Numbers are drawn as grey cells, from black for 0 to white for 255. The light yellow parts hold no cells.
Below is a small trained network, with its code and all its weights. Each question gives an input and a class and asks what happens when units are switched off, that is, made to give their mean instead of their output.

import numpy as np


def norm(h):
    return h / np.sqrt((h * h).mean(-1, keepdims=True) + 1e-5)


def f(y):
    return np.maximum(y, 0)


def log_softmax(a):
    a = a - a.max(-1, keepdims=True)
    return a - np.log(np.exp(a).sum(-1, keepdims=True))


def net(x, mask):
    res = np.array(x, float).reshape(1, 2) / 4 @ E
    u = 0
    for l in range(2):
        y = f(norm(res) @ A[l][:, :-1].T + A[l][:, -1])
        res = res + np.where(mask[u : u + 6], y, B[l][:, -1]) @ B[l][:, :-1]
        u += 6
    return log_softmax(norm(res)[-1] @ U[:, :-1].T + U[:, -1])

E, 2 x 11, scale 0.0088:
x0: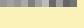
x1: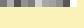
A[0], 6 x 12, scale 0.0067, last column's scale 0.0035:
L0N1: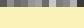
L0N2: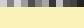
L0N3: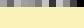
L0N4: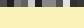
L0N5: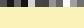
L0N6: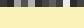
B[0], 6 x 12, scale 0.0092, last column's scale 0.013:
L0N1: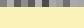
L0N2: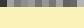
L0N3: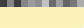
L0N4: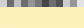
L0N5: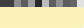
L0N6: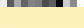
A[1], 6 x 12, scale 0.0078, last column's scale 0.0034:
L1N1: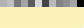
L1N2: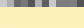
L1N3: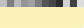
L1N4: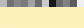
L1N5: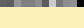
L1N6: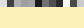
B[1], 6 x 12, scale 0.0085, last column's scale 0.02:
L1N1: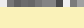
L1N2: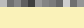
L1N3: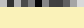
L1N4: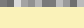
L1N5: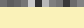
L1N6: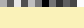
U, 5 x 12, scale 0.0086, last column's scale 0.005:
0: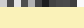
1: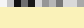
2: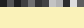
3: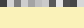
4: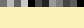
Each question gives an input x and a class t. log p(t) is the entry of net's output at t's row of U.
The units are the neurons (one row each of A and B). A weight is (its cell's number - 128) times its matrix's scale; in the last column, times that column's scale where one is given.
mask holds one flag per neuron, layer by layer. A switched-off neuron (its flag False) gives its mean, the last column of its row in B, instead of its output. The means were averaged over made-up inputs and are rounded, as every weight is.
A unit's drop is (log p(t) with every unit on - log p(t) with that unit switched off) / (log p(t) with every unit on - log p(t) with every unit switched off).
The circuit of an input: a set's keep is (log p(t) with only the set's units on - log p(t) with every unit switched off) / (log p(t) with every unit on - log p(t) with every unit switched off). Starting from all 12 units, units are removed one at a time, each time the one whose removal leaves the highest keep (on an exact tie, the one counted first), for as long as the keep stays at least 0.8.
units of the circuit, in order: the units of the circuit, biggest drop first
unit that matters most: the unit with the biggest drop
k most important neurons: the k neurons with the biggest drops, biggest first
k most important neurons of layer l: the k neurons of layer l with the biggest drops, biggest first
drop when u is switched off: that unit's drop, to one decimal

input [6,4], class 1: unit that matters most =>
L0N5
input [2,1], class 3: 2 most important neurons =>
[L0N6, L0N4]
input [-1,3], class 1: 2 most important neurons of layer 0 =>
[L0N5, L0N6]
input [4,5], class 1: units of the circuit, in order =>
[L0N5, L1N6, L0N6]
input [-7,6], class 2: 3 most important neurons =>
[L0N6, L0N4, L1N6]
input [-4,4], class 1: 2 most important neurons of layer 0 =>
[L0N1, L0N5]
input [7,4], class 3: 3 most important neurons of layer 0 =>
[L0N6, L0N4, L0N1]
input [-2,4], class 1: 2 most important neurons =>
[L0N5, L1N6]
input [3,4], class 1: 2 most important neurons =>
[L0N5, L0N6]
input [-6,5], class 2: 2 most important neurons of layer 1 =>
[L1N6, L1N5]
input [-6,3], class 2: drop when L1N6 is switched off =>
0.4
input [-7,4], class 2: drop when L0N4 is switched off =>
0.0
